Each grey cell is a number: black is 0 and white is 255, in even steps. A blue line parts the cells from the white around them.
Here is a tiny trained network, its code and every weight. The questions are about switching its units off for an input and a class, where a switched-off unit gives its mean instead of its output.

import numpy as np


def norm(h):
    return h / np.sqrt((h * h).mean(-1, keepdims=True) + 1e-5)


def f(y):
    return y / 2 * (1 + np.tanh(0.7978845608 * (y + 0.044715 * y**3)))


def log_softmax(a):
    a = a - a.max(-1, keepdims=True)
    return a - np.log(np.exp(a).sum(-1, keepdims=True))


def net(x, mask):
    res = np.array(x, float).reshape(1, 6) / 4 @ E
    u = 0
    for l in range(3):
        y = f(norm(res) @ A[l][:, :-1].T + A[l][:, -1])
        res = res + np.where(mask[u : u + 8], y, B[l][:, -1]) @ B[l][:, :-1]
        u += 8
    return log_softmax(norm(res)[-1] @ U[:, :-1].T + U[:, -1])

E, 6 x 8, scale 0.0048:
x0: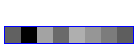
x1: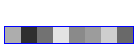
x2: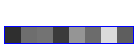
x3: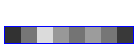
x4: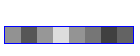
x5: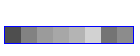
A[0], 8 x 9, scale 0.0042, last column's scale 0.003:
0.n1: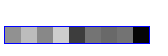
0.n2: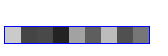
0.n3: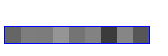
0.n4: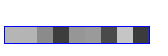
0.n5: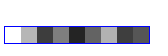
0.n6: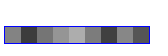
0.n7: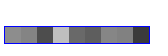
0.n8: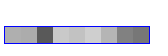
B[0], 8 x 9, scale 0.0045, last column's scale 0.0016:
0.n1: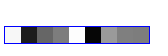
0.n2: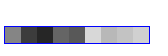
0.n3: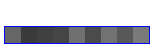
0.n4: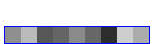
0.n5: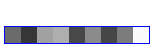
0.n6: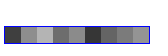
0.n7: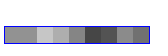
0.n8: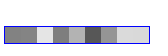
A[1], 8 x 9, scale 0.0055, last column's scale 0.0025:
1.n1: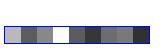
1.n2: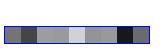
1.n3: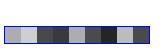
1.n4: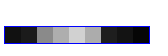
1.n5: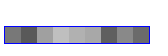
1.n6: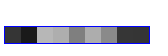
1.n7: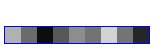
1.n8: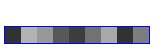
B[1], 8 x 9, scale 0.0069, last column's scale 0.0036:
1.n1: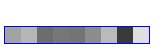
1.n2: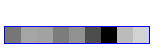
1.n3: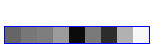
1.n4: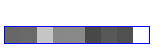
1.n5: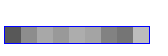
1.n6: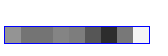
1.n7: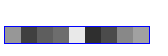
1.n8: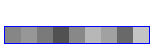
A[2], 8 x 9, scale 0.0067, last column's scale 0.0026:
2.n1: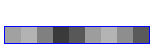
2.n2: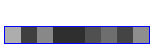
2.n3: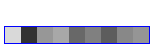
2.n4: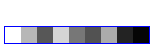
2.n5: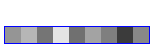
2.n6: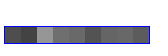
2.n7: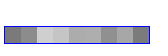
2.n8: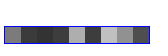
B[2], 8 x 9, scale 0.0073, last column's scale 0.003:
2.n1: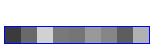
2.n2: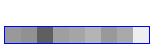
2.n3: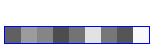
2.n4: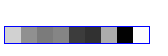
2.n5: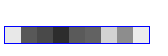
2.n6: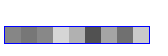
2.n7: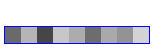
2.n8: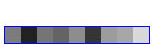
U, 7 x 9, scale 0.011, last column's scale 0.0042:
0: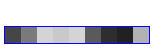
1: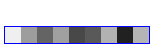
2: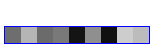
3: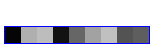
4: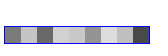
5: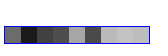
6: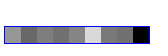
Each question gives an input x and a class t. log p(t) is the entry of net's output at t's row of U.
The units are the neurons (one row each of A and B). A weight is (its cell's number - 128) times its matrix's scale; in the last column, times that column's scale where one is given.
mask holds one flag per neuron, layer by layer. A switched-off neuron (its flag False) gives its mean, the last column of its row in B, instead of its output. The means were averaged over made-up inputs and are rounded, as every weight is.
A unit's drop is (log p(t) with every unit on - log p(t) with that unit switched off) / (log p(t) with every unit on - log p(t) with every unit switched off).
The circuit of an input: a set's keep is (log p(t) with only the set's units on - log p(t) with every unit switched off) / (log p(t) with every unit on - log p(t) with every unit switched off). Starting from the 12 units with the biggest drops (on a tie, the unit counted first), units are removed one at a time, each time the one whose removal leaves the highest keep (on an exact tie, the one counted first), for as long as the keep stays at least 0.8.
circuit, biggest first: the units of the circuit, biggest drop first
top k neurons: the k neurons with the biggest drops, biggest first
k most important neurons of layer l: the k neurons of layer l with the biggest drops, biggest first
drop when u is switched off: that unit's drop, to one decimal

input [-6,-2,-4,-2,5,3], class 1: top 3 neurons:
1.n1; 1.n2; 0.n1
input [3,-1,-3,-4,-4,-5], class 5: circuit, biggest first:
1.n7
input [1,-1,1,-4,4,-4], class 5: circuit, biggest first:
0.n2; 1.n7
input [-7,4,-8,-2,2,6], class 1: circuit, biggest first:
2.n4; 1.n1
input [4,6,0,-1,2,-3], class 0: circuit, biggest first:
1.n2; 2.n5
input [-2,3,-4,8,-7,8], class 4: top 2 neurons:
2.n7; 0.n5
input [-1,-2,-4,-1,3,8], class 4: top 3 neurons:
2.n7; 1.n6; 1.n2
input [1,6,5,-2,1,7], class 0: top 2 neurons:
1.n2; 1.n6
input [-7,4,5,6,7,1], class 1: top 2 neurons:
1.n1; 2.n5
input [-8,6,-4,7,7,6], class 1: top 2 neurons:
2.n5; 1.n1
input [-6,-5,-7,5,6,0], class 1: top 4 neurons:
1.n1; 1.n2; 0.n1; 2.n5
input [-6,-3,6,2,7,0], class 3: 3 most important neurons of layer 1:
1.n8; 1.n6; 1.n1
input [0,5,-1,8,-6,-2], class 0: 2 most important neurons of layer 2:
2.n4; 2.n6
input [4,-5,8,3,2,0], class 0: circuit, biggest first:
2.n6
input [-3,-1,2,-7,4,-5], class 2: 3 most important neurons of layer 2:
2.n5; 2.n3; 2.n6
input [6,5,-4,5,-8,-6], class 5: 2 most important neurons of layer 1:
1.n7; 1.n3
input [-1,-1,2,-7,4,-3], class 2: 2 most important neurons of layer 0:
0.n7; 0.n4
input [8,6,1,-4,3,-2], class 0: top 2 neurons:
1.n2; 2.n5
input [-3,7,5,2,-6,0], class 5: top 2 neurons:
1.n7; 2.n8
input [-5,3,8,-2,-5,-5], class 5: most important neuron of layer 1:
1.n7
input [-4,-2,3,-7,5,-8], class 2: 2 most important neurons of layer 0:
0.n2; 0.n4
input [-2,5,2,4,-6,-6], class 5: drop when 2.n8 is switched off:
0.1
